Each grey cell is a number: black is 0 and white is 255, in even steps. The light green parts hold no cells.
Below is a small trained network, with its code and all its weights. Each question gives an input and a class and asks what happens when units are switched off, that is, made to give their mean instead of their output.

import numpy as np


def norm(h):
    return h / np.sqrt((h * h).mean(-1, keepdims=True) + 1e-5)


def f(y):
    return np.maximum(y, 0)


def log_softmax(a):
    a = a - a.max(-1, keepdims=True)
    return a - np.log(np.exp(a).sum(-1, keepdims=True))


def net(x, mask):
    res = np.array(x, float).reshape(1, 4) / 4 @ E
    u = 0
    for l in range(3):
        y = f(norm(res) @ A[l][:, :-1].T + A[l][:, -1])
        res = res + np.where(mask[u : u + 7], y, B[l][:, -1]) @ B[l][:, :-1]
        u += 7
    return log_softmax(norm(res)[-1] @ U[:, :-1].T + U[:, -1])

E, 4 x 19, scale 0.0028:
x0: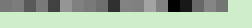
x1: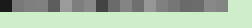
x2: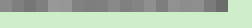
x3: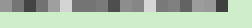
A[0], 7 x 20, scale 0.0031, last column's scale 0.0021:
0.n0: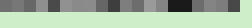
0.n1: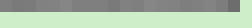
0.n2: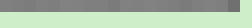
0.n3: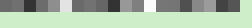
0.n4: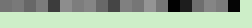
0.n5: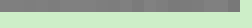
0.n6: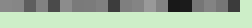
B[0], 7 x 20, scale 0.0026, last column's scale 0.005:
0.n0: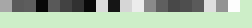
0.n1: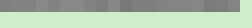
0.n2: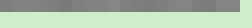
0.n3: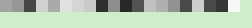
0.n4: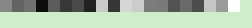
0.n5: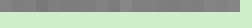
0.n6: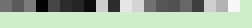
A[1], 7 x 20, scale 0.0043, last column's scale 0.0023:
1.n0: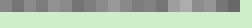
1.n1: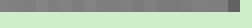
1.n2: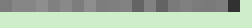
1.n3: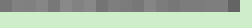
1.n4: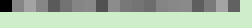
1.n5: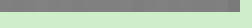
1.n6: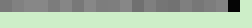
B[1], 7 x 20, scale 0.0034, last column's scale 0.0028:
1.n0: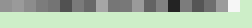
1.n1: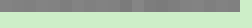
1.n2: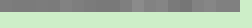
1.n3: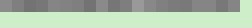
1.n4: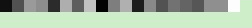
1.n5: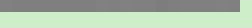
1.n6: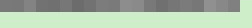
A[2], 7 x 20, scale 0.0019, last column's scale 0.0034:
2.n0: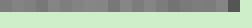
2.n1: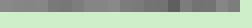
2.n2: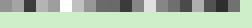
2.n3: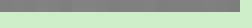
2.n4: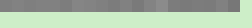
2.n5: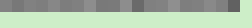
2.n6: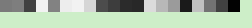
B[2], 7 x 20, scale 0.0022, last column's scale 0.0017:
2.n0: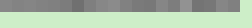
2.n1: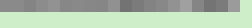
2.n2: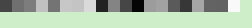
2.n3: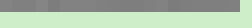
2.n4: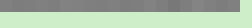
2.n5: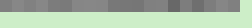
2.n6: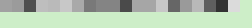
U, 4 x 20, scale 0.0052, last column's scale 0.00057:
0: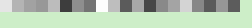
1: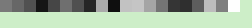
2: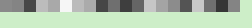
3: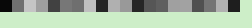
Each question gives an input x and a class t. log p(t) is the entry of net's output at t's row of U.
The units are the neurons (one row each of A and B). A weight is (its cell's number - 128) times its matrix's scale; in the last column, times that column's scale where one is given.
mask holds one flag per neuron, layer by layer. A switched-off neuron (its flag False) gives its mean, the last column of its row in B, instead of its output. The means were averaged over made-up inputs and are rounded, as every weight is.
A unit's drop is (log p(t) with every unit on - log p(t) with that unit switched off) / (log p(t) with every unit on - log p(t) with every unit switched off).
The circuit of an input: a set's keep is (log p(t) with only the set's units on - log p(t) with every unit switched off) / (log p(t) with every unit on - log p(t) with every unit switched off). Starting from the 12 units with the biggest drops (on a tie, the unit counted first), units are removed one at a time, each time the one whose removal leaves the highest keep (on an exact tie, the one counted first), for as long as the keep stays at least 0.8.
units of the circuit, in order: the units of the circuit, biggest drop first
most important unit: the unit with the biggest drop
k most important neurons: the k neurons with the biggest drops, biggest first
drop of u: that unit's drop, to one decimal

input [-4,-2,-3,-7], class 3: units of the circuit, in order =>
[0.n0 1.n4 0.n4]
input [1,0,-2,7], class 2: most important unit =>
0.n3
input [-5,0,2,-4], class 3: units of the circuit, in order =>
[0.n0 0.n4]
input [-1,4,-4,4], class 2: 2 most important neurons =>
[0.n3 2.n2]
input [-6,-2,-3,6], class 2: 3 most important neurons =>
[0.n6 0.n4 0.n0]
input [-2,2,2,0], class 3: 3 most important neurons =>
[0.n0 0.n3 0.n4]
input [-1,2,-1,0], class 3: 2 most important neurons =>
[0.n0 0.n3]
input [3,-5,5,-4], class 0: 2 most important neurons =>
[0.n3 0.n0]
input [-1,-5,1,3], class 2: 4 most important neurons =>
[0.n6 0.n4 0.n0 2.n2]
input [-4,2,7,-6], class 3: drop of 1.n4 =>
0.1
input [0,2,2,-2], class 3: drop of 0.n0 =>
0.2
